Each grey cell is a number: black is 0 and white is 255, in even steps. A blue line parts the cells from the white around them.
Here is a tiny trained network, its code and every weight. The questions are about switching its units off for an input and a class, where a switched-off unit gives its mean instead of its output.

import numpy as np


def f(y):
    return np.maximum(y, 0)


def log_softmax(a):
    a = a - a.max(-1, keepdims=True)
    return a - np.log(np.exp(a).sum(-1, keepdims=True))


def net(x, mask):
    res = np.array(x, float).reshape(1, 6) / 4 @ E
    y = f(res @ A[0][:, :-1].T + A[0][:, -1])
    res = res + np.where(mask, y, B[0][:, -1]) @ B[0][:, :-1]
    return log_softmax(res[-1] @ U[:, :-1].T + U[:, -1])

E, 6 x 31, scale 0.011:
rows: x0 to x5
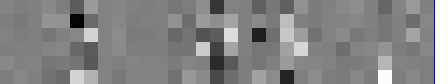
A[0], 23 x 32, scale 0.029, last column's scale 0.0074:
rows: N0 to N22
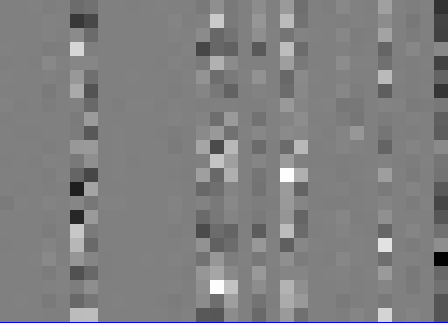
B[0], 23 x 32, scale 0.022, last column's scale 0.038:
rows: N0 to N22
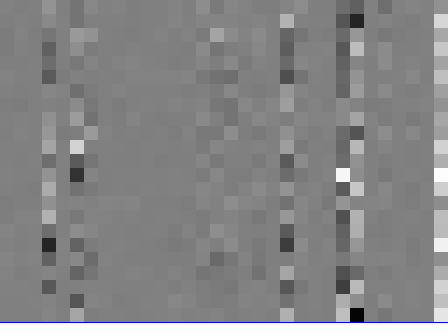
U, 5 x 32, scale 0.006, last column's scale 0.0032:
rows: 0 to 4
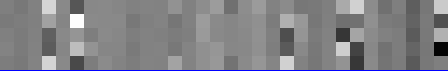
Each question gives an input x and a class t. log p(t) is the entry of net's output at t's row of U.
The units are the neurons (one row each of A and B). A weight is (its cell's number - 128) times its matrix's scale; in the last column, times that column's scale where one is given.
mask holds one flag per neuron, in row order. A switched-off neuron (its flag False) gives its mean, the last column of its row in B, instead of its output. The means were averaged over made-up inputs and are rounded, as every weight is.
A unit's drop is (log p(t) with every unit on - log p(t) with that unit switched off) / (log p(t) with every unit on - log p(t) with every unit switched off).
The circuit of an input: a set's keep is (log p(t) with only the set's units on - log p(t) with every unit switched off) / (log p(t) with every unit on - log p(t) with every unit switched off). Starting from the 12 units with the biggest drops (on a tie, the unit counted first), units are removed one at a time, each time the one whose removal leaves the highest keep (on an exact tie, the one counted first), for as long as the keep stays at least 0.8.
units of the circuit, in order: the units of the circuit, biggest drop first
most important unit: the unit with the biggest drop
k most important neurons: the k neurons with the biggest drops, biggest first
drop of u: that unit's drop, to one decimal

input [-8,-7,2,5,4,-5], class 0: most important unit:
N12
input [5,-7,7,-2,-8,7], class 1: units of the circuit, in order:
(N10, N22)
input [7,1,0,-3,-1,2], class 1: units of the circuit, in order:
(N12, N17, N20)
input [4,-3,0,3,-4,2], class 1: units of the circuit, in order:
(N12, N20, N10, N3)
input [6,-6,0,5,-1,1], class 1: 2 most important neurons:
(N10, N20)
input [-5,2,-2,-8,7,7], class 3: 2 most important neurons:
(N22, N20)
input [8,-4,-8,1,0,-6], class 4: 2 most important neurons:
(N17, N20)
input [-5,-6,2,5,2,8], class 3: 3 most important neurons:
(N22, N20, N13)
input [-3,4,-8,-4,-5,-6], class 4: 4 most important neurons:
(N1, N17, N3, N9)
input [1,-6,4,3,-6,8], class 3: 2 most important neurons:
(N22, N17)
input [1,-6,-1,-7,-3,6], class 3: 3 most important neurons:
(N22, N20, N13)
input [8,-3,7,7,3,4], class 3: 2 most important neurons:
(N22, N12)
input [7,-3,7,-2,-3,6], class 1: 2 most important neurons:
(N10, N12)
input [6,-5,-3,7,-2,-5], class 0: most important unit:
N22
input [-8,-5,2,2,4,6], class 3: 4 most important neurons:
(N22, N20, N13, N15)
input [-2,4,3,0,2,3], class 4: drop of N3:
0.2
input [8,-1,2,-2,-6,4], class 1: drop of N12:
0.1
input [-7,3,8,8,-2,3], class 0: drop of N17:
0.0
